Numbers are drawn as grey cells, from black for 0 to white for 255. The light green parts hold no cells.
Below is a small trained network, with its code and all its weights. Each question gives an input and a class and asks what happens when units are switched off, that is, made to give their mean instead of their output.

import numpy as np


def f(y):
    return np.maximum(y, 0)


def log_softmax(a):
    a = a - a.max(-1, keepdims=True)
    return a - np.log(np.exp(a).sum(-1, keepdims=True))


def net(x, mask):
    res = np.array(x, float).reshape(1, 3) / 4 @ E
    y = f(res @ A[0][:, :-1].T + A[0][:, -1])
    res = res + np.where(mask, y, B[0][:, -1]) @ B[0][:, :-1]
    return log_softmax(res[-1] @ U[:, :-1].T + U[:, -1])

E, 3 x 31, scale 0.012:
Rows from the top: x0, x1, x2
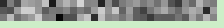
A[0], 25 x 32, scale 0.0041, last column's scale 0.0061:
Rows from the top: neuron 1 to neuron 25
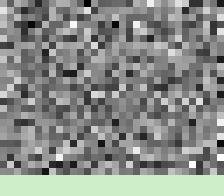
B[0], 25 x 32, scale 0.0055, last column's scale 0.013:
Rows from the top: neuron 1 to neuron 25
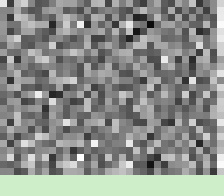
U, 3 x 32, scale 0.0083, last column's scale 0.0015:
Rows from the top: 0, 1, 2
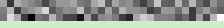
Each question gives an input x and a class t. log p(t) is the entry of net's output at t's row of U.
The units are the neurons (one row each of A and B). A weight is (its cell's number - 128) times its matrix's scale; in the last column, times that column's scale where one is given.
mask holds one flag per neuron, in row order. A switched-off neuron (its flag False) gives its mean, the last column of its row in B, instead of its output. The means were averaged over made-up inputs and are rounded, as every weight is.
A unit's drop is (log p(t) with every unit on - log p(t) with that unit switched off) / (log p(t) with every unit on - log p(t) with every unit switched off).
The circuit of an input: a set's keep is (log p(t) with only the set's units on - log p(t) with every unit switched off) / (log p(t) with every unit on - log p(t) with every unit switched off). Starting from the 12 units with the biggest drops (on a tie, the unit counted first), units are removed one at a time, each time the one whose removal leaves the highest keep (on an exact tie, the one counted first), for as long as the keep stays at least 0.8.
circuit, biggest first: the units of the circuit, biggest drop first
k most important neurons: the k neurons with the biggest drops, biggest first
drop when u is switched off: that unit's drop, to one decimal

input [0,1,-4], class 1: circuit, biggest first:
neuron 23
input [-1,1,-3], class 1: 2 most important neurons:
neuron 23; neuron 18
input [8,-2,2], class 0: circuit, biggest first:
neuron 23; neuron 21
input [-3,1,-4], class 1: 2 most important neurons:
neuron 23; neuron 18
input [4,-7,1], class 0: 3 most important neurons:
neuron 18; neuron 5; neuron 23
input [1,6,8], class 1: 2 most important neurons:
neuron 20; neuron 18
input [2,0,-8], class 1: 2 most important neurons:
neuron 23; neuron 6
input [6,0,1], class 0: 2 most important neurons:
neuron 23; neuron 21
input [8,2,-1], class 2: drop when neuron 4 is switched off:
0.1
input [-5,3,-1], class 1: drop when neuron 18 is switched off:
0.2
